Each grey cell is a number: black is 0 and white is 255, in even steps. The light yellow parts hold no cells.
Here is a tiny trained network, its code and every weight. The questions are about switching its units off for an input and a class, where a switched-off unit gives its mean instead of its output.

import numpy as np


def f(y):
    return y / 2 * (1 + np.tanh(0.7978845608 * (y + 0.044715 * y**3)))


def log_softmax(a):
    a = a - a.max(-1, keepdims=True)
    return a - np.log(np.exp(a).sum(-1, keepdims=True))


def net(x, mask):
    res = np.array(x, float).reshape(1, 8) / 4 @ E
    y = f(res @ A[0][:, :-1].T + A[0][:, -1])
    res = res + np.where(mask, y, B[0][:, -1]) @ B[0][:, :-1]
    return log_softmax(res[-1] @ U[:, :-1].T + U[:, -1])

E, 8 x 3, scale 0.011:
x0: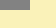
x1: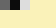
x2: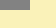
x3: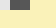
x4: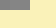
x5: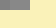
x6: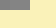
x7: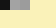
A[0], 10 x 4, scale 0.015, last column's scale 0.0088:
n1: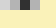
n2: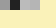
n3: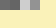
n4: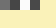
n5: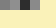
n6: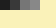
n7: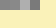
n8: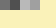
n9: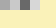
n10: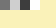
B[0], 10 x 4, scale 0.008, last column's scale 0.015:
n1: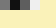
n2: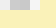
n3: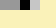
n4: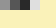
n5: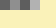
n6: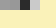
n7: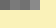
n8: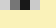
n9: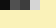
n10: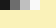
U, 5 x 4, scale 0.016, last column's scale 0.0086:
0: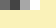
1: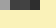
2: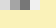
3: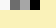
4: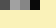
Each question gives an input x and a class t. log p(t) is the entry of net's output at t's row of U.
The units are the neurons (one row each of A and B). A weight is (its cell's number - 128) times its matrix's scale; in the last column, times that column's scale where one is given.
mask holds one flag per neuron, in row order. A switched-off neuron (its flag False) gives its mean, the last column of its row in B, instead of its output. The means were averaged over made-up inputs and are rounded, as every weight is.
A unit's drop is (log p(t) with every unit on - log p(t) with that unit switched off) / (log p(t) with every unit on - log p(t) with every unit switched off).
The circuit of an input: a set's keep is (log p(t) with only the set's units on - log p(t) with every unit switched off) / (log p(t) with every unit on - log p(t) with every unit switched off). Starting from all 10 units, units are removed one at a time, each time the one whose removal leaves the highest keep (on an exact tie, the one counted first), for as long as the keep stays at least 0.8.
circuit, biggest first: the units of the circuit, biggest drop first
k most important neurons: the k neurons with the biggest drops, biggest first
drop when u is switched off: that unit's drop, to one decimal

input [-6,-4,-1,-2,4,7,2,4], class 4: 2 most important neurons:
[n1, n4]
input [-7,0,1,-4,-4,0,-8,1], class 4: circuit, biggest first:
[n1]
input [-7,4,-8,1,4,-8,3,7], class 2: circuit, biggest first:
[n1, n10]
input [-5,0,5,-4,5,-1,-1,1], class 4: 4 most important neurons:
[n1, n2, n4, n8]
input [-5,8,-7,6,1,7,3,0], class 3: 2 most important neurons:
[n2, n9]
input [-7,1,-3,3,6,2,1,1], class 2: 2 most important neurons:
[n10, n1]
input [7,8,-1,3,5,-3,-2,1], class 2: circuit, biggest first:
[n2, n3]
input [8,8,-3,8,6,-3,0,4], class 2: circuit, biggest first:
[n2, n3]
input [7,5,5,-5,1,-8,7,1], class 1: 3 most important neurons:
[n4, n3, n8]
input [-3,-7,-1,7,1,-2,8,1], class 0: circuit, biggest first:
[n10, n8]
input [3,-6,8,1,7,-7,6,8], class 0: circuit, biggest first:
[n3, n10]
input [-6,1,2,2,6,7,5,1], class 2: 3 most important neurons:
[n10, n1, n9]
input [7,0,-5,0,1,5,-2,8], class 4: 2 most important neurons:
[n1, n2]
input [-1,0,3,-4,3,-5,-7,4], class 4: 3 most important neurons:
[n1, n2, n4]
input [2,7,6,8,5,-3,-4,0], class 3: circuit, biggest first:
[n2]
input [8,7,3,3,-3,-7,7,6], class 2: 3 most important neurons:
[n2, n1, n9]
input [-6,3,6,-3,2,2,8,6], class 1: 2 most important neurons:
[n2, n4]
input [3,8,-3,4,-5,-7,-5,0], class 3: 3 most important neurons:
[n2, n9, n5]
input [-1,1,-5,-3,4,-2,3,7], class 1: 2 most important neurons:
[n2, n6]
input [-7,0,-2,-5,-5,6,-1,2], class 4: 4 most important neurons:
[n1, n2, n4, n8]
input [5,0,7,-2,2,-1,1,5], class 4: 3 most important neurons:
[n1, n2, n4]
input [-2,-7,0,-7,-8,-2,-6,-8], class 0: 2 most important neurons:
[n10, n1]
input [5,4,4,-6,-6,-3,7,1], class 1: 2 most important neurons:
[n4, n3]
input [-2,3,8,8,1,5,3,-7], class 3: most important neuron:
[n2]
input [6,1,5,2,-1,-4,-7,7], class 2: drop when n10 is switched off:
0.3
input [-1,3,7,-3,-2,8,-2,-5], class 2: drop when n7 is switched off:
0.0
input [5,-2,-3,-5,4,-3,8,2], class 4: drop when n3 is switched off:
-0.1
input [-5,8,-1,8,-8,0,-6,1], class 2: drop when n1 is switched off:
0.1
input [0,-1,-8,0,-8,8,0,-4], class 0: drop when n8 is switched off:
0.2
